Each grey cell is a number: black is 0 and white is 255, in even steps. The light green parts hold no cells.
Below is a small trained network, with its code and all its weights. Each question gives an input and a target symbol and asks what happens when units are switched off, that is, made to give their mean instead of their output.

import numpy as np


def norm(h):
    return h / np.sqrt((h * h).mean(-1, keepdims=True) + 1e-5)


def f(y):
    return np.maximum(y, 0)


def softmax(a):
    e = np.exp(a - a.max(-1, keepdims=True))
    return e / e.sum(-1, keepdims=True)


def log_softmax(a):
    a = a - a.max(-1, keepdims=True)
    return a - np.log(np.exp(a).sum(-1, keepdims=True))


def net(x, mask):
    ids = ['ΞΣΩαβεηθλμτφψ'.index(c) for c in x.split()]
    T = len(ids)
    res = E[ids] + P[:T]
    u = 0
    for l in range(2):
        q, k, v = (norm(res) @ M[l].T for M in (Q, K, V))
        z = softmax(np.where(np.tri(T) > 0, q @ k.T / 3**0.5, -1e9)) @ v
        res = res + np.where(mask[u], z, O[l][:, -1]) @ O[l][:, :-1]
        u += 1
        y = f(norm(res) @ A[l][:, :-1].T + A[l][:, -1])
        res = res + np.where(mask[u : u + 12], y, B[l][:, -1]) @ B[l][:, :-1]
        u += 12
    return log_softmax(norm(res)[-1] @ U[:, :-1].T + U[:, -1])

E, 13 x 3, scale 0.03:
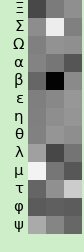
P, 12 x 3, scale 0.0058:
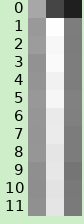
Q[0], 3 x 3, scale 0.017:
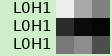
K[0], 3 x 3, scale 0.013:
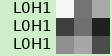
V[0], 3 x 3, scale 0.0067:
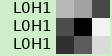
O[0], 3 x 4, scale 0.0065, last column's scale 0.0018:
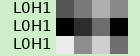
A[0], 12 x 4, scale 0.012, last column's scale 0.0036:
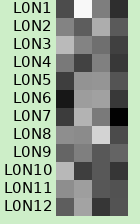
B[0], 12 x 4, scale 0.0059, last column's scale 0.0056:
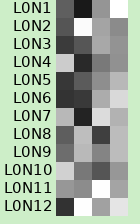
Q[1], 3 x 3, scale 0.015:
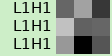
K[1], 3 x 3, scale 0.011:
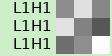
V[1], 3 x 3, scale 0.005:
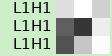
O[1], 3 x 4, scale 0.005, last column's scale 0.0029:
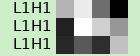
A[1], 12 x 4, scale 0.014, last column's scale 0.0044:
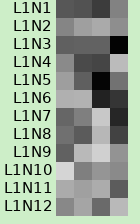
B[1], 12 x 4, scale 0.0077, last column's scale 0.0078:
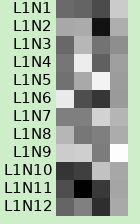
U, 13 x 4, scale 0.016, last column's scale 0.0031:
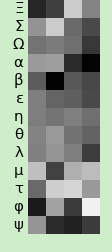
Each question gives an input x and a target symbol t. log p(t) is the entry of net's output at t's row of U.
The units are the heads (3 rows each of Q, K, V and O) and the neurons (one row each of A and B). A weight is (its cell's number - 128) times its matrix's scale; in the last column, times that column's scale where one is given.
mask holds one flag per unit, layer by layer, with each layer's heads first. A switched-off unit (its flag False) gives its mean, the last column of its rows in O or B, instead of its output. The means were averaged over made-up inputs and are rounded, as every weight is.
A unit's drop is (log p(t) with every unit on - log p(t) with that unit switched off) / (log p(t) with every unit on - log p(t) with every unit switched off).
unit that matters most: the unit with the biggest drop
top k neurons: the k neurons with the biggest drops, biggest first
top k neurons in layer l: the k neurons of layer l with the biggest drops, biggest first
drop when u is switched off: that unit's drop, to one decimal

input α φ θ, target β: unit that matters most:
L1H1
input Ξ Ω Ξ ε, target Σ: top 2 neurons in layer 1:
(L1N2 L1N9)
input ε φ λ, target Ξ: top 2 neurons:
(L1N5 L1N10)
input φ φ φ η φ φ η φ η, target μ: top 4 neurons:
(L0N12 L0N1 L1N11 L1N10)
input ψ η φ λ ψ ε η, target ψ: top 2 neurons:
(L1N11 L0N12)
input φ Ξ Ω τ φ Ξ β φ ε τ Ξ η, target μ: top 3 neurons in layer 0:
(L0N12 L0N1 L0N6)
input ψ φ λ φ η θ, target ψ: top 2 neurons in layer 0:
(L0N12 L0N6)
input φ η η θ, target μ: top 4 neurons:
(L0N1 L0N12 L1N11 L1N10)
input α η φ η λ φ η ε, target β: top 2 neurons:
(L1N11 L0N12)
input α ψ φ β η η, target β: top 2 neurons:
(L1N11 L0N12)
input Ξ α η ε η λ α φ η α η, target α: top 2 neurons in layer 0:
(L0N8 L0N6)
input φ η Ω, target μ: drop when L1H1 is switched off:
0.8
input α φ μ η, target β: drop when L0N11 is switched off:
0.0
